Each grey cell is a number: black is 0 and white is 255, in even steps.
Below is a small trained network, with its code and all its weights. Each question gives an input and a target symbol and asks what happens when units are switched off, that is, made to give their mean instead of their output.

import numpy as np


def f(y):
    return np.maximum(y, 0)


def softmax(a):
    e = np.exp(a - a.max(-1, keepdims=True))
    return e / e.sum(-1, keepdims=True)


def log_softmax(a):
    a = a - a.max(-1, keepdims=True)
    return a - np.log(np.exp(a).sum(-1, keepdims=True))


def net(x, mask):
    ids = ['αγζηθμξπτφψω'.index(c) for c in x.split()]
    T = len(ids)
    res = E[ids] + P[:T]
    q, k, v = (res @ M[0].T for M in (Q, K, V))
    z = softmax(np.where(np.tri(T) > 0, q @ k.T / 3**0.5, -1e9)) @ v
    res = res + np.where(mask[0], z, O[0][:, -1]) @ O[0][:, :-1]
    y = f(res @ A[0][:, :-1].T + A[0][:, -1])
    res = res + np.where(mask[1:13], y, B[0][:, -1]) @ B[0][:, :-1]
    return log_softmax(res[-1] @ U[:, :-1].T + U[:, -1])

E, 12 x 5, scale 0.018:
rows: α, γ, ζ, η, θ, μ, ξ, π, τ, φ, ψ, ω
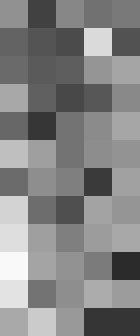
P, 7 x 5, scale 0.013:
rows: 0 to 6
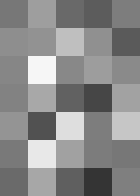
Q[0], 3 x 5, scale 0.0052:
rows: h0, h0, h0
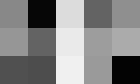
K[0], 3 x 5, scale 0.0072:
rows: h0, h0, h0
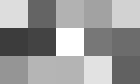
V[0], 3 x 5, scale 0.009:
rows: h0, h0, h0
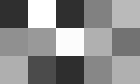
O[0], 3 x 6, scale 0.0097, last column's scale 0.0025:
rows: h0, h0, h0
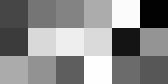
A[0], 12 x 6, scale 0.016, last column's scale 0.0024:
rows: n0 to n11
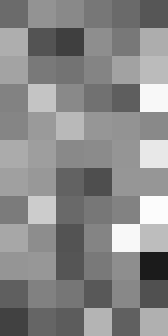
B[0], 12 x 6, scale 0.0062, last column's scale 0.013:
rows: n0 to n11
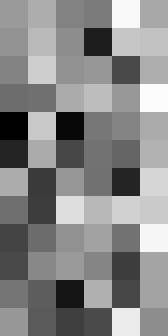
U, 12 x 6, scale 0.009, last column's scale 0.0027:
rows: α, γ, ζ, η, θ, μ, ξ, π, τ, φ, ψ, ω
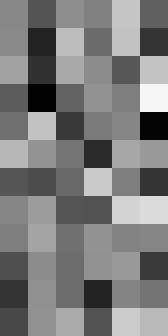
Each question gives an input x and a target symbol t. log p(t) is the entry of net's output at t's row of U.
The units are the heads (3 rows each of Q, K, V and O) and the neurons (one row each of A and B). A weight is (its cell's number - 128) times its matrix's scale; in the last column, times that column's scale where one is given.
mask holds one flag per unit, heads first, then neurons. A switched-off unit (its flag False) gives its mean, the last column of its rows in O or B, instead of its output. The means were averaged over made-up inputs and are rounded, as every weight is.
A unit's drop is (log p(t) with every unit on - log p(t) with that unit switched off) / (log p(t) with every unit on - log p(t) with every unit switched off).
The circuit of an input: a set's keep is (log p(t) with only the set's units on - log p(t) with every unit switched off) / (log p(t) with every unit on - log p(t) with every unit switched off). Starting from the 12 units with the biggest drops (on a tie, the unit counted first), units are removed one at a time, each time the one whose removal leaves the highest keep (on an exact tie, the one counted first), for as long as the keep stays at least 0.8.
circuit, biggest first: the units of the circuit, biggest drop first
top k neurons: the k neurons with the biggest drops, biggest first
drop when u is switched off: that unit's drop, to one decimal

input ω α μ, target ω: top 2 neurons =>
n7; n10
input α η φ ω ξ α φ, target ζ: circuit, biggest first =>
n6; n4
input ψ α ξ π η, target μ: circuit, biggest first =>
h0; n1; n3; n7
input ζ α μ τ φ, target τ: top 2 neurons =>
n4; n6
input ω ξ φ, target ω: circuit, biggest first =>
h0; n7
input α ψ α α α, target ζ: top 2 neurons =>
n1; n5
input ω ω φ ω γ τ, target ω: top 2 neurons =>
n7; n10
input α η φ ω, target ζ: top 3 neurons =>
n6; n1; n4
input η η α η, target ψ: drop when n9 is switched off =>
0.5
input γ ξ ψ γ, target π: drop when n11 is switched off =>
0.3
